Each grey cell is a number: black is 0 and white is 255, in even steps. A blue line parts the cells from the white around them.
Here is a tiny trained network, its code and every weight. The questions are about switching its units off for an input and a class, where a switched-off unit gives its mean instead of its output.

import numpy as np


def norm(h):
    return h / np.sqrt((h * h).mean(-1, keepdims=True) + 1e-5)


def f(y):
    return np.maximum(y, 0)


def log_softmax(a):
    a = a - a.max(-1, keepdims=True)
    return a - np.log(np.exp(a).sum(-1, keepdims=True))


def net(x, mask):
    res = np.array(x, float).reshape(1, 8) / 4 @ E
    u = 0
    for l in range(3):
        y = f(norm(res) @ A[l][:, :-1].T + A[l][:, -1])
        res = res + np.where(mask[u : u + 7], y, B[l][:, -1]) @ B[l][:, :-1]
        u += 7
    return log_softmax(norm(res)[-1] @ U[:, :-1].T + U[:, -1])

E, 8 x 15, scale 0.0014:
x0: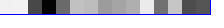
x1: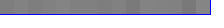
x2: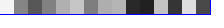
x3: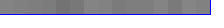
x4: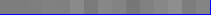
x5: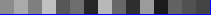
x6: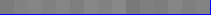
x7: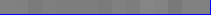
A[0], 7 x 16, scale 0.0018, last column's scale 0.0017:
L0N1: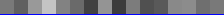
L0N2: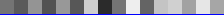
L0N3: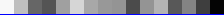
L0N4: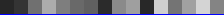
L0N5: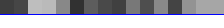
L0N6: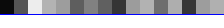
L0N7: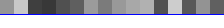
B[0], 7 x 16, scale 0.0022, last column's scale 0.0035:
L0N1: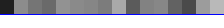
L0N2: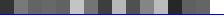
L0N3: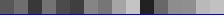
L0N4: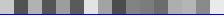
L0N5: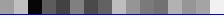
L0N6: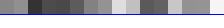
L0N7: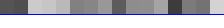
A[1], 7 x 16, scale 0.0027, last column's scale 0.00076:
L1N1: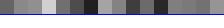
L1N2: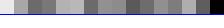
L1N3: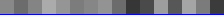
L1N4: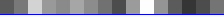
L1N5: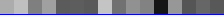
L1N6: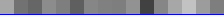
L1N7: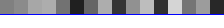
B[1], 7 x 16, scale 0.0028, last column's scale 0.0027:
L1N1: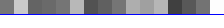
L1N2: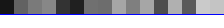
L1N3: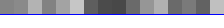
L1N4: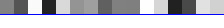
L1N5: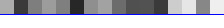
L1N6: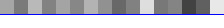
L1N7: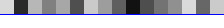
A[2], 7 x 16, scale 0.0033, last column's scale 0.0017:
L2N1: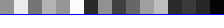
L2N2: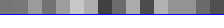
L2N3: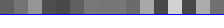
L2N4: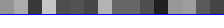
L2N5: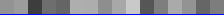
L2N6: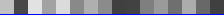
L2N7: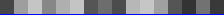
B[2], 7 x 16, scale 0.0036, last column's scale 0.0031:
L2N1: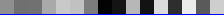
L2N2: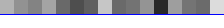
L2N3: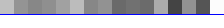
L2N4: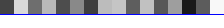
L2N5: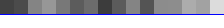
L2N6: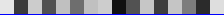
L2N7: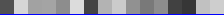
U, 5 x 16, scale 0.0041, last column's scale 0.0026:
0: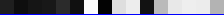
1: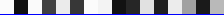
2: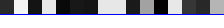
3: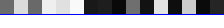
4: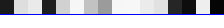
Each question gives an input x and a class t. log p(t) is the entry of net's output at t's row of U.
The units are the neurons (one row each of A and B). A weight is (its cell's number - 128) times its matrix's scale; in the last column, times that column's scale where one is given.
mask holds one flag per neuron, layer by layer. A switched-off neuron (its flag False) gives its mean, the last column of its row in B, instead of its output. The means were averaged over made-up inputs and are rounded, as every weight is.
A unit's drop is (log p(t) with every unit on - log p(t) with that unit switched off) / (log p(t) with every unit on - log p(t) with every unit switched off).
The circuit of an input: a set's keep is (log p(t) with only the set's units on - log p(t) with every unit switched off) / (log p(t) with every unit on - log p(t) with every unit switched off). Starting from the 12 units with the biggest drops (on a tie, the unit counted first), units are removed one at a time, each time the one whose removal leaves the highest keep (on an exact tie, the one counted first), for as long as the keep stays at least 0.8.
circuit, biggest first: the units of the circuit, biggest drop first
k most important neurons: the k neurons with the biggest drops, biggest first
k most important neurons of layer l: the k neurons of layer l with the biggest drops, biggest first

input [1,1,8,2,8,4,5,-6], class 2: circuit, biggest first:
[L1N2]
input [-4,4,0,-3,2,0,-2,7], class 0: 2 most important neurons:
[L0N5 L2N6]
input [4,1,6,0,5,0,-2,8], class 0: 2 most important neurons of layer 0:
[L0N3 L0N5]
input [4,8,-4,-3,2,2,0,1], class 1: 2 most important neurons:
[L0N2 L1N7]
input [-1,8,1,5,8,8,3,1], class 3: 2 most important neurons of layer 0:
[L0N6 L0N4]
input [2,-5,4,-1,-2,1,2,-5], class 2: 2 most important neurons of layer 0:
[L0N2 L0N4]
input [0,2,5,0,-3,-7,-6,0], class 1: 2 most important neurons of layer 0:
[L0N5 L0N6]
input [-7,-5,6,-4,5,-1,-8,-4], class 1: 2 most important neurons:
[L0N4 L2N6]
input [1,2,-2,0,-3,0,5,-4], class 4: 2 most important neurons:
[L0N7 L0N5]
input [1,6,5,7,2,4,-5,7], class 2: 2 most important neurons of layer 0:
[L0N2 L0N7]
